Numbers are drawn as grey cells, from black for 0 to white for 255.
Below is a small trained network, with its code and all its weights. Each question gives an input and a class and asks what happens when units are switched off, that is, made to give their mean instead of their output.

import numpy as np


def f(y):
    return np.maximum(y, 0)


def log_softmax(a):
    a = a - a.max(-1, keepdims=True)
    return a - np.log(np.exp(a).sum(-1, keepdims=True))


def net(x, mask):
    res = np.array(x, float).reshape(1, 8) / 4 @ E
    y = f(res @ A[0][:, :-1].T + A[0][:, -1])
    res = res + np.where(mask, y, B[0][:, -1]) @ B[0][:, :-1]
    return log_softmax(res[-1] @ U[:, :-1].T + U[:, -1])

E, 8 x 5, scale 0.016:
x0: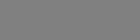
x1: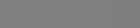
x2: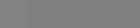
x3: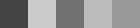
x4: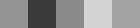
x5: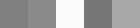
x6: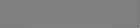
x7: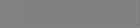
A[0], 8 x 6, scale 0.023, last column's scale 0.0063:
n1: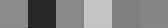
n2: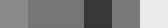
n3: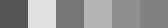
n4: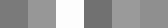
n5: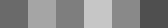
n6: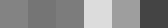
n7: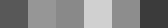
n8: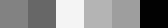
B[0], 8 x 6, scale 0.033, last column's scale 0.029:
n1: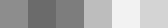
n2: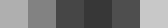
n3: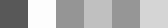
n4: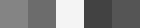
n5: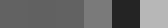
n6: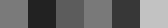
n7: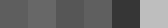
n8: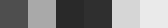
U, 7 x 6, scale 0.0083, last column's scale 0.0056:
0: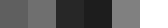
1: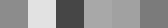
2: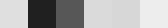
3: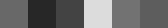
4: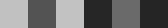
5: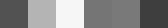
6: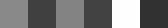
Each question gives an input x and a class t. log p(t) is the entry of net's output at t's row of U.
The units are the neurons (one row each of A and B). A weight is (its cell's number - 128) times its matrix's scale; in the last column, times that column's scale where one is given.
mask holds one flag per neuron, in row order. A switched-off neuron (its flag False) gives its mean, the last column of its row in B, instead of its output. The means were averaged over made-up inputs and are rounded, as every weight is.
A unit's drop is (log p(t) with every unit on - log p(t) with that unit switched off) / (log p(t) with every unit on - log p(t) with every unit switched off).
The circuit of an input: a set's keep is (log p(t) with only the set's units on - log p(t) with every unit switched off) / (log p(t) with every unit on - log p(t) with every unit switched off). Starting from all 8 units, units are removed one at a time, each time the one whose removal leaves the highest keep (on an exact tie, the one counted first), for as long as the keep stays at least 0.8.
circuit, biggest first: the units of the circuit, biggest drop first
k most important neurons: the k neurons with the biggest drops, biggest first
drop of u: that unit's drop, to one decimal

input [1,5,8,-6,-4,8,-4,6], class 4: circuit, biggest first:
n4
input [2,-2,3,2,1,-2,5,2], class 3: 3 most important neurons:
n4; n8; n2
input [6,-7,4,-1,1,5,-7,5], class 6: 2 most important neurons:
n8; n3
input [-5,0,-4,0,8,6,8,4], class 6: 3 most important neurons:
n1; n2; n4
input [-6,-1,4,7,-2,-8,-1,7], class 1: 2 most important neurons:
n3; n4
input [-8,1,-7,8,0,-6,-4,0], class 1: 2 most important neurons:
n3; n4
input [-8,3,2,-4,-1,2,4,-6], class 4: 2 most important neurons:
n8; n3
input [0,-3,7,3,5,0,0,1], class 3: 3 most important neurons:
n2; n1; n4
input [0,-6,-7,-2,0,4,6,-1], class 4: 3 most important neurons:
n4; n3; n1
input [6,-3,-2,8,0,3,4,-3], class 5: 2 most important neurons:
n3; n2
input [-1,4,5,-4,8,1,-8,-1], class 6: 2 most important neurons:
n8; n1
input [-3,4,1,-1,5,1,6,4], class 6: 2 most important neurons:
n1; n8
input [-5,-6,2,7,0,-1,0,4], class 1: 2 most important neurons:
n3; n4
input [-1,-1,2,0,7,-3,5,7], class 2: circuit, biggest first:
n1
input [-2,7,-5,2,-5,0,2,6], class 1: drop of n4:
0.9
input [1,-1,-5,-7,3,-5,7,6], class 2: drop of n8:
0.1
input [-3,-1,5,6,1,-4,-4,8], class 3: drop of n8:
0.5
